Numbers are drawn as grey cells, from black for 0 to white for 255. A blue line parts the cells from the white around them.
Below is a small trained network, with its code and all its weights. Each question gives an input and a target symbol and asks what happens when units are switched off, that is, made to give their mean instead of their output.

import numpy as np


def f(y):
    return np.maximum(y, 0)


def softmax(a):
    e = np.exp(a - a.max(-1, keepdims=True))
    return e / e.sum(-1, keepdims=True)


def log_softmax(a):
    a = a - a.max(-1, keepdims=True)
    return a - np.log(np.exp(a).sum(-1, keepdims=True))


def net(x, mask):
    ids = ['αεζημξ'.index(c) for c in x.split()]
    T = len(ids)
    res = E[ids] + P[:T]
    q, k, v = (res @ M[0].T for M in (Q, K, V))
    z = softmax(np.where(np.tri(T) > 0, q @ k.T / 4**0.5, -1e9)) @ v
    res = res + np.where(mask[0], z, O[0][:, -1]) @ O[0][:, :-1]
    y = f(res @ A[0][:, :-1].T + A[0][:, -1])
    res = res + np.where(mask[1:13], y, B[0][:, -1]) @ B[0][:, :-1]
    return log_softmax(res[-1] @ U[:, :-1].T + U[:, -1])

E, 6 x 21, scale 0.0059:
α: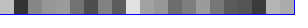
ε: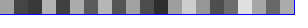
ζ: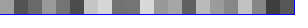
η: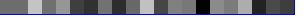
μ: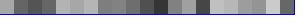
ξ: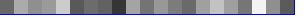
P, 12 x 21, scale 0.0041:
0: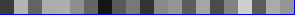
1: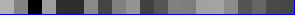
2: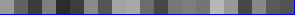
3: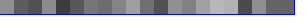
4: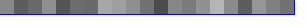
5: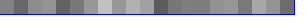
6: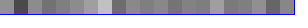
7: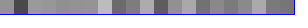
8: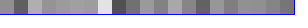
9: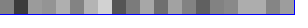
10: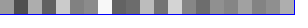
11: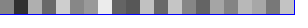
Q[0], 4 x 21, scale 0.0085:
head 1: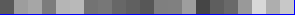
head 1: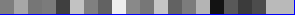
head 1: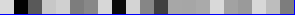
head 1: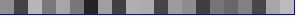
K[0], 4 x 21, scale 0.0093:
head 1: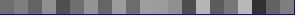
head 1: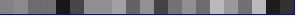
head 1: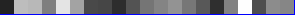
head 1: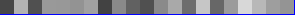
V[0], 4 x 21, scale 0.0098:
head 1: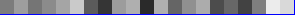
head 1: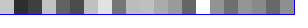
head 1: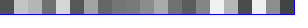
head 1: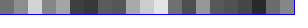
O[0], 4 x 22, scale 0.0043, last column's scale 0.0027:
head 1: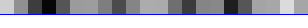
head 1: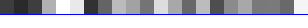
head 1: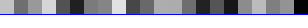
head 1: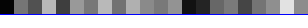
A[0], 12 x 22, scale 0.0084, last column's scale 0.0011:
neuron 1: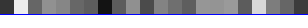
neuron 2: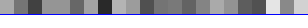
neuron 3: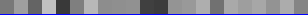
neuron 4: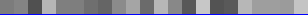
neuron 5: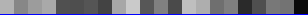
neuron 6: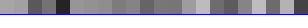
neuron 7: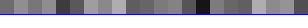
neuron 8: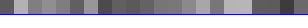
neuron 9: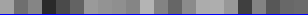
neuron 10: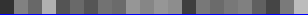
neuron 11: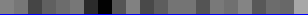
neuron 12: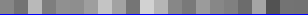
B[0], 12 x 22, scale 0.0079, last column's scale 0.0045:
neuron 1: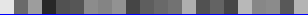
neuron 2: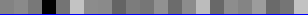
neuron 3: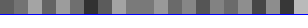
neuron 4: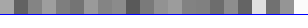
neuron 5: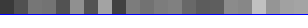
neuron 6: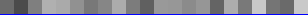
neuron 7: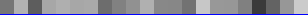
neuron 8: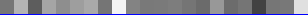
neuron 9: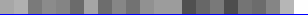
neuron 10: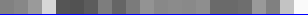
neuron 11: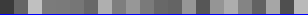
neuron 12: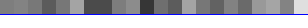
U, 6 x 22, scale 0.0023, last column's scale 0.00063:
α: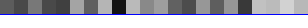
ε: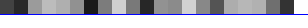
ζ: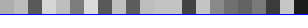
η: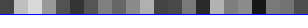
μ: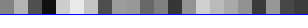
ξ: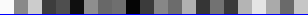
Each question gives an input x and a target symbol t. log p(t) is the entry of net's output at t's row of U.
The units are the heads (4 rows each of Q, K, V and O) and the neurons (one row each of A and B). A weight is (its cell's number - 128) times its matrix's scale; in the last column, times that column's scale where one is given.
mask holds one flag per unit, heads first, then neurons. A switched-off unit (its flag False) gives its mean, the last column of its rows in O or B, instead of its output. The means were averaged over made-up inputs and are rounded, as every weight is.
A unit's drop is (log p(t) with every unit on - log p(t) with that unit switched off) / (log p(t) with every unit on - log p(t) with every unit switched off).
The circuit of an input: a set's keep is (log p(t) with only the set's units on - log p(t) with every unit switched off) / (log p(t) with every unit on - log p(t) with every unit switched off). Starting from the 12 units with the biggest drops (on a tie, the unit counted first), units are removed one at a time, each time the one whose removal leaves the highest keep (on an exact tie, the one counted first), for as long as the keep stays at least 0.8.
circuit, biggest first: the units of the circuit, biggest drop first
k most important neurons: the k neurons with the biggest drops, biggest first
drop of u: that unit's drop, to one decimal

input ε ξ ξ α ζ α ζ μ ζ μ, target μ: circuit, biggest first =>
head 1; neuron 10
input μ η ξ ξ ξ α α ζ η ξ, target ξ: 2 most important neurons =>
neuron 1; neuron 7
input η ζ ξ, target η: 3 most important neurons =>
neuron 7; neuron 3; neuron 4
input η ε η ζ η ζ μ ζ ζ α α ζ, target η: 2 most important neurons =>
neuron 3; neuron 4
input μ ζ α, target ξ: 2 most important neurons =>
neuron 9; neuron 7
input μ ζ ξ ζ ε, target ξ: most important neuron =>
neuron 9
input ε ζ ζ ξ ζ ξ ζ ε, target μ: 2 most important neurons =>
neuron 10; neuron 4
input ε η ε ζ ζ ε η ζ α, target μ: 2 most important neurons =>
neuron 10; neuron 4
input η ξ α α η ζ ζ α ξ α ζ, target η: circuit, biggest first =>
head 1; neuron 4
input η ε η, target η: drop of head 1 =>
0.3
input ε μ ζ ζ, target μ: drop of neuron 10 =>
0.2
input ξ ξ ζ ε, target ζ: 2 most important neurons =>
neuron 7; neuron 12
